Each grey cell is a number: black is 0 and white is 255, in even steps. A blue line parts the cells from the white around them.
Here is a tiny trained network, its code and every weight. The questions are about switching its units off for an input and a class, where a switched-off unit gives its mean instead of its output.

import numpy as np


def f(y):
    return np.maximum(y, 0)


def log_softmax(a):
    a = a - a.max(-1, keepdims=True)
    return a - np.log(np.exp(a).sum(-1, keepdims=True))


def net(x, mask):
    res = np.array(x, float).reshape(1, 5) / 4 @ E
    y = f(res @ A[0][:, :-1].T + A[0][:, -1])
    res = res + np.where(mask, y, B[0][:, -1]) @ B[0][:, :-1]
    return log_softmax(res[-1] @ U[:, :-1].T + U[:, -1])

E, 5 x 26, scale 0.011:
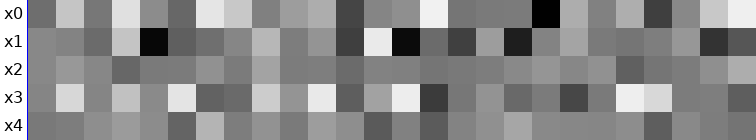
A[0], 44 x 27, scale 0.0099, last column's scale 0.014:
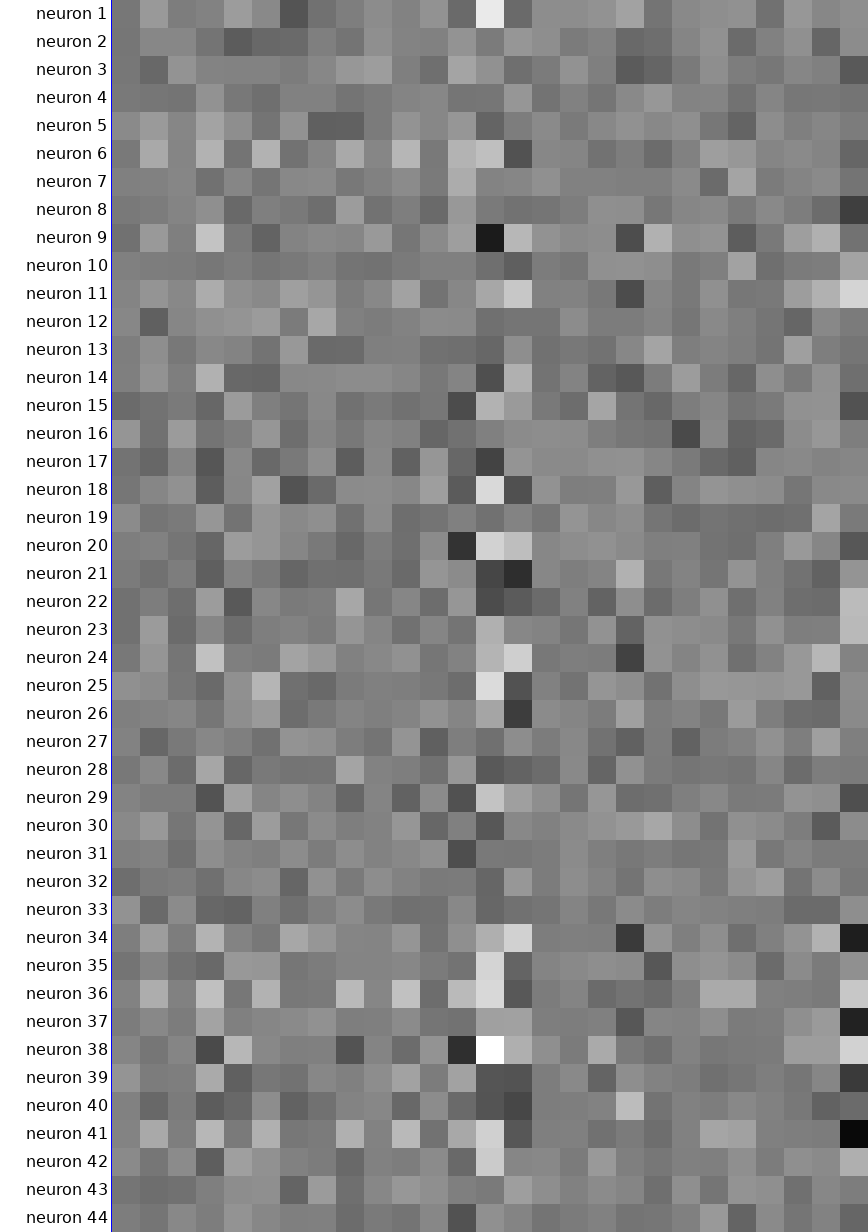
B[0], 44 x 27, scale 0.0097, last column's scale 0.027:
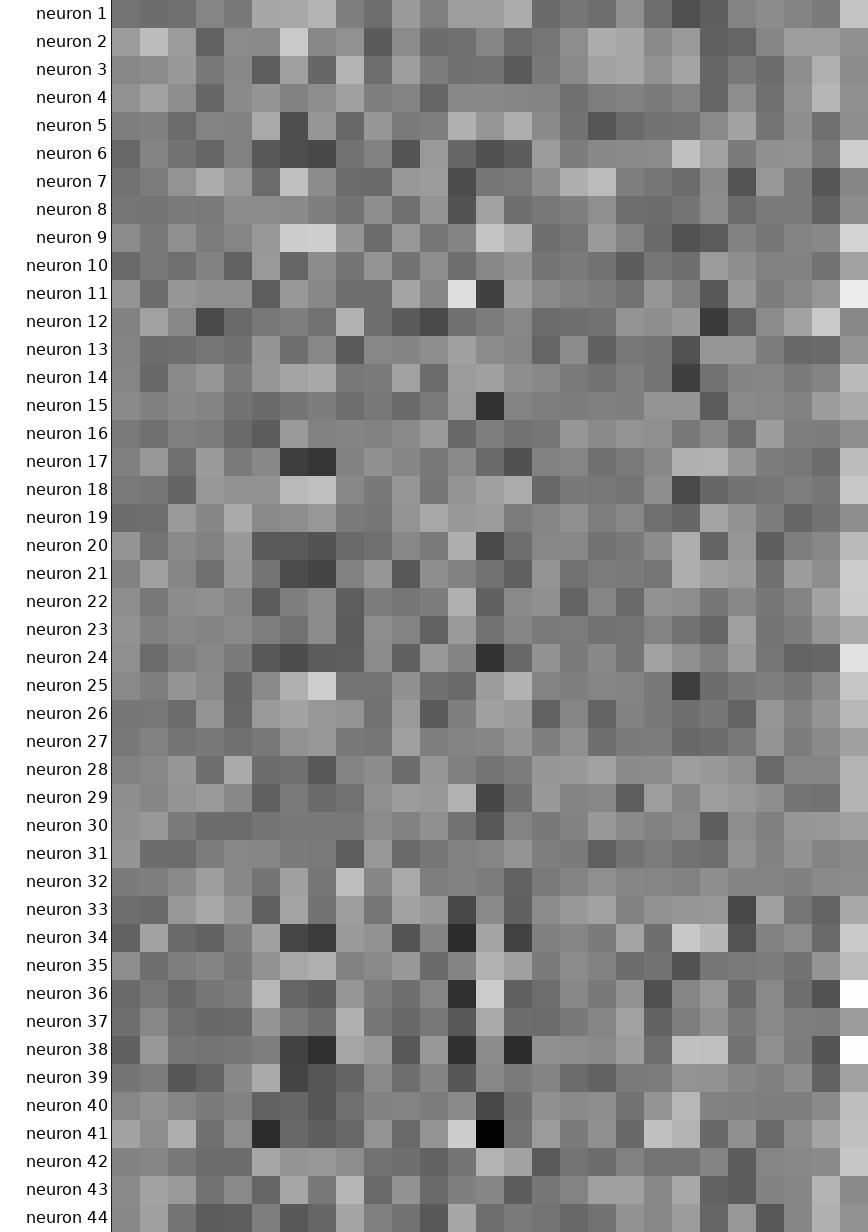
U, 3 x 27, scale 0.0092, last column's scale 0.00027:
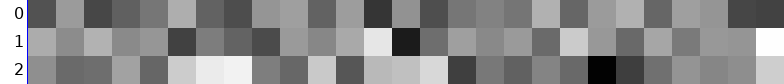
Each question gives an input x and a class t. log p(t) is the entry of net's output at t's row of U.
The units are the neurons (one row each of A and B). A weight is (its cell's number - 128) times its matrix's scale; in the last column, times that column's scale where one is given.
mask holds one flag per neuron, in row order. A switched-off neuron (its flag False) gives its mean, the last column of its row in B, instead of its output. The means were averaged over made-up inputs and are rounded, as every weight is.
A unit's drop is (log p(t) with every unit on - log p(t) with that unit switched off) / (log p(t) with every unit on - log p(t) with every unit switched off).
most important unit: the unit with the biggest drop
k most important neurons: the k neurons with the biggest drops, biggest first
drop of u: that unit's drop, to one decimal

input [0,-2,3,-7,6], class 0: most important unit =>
neuron 11
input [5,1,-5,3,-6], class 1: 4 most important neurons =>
[neuron 11; neuron 38; neuron 24; neuron 41]
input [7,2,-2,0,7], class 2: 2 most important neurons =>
[neuron 9; neuron 38]
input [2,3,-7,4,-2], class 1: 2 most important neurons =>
[neuron 38; neuron 41]
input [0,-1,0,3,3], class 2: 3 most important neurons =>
[neuron 34; neuron 38; neuron 21]
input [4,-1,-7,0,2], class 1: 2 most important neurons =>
[neuron 11; neuron 36]
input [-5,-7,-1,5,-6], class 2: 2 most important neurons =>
[neuron 18; neuron 25]
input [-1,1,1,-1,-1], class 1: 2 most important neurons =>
[neuron 36; neuron 38]
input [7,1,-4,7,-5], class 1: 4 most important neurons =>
[neuron 41; neuron 11; neuron 38; neuron 24]
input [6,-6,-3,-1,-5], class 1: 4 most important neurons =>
[neuron 11; neuron 36; neuron 20; neuron 29]
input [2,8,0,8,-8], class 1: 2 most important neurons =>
[neuron 41; neuron 22]
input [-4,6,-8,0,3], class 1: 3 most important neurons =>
[neuron 38; neuron 22; neuron 34]
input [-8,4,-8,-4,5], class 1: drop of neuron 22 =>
0.1
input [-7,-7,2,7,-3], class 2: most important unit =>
neuron 18
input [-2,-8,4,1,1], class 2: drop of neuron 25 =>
0.2
